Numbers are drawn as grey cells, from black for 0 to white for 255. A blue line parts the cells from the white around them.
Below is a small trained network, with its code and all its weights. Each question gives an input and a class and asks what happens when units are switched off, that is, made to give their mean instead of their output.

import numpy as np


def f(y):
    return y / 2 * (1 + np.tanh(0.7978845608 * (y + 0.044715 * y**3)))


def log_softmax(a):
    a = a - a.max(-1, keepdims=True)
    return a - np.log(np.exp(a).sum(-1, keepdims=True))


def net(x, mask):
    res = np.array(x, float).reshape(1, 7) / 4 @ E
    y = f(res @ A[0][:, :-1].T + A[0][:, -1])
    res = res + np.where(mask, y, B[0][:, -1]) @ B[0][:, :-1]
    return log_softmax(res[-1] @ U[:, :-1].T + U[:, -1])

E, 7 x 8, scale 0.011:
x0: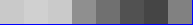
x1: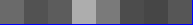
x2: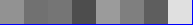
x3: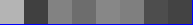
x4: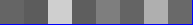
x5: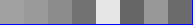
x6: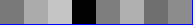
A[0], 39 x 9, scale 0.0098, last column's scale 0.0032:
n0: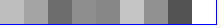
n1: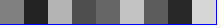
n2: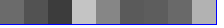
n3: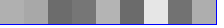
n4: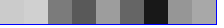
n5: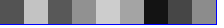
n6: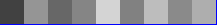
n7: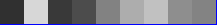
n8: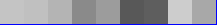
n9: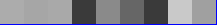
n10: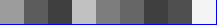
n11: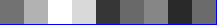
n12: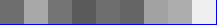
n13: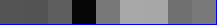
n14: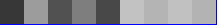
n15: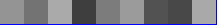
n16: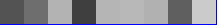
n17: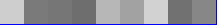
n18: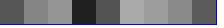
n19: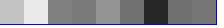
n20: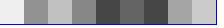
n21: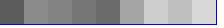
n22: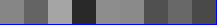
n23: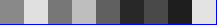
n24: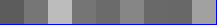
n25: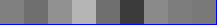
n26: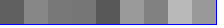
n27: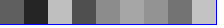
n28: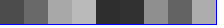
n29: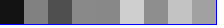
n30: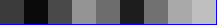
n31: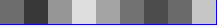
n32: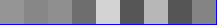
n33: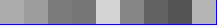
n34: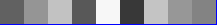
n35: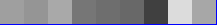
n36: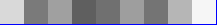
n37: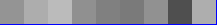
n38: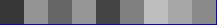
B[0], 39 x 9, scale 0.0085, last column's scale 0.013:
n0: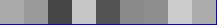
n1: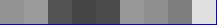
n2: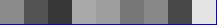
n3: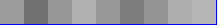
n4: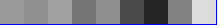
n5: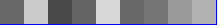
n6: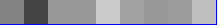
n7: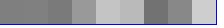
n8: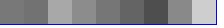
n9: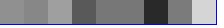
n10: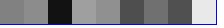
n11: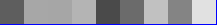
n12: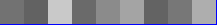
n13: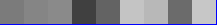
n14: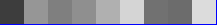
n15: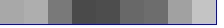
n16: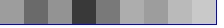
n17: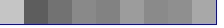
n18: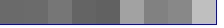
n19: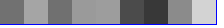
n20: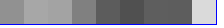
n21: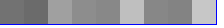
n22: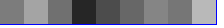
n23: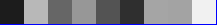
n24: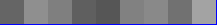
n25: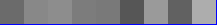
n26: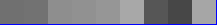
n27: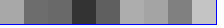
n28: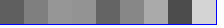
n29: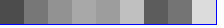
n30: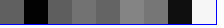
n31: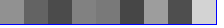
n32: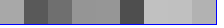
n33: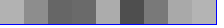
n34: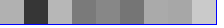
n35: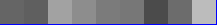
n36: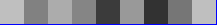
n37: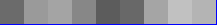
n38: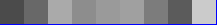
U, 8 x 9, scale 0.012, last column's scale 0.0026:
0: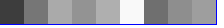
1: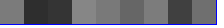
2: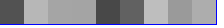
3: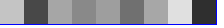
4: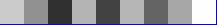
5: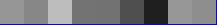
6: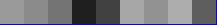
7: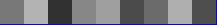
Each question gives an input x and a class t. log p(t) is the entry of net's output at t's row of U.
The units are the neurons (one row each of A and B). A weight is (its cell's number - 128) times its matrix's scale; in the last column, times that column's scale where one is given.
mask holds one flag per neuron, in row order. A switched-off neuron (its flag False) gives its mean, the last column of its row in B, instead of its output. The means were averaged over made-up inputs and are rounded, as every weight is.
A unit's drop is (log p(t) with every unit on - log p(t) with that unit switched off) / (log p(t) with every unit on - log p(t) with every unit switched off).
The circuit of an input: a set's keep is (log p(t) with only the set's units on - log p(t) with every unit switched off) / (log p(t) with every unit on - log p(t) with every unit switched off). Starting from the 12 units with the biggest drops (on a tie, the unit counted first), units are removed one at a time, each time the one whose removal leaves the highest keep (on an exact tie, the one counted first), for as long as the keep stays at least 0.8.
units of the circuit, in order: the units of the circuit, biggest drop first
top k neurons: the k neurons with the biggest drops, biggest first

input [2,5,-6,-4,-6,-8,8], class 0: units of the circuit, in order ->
[n14]
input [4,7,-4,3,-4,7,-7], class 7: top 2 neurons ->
[n23; n5]
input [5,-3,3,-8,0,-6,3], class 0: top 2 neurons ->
[n14; n21]
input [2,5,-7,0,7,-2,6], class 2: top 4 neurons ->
[n11; n23; n28; n37]
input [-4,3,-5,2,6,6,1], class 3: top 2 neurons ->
[n32; n34]
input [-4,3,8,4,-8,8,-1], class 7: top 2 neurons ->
[n5; n33]
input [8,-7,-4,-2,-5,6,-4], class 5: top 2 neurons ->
[n4; n8]
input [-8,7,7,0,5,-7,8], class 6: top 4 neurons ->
[n27; n1; n22; n13]
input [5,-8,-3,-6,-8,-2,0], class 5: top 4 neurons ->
[n4; n19; n8; n20]
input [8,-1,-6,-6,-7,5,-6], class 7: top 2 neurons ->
[n19; n5]
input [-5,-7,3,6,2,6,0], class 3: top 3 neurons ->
[n34; n32; n3]
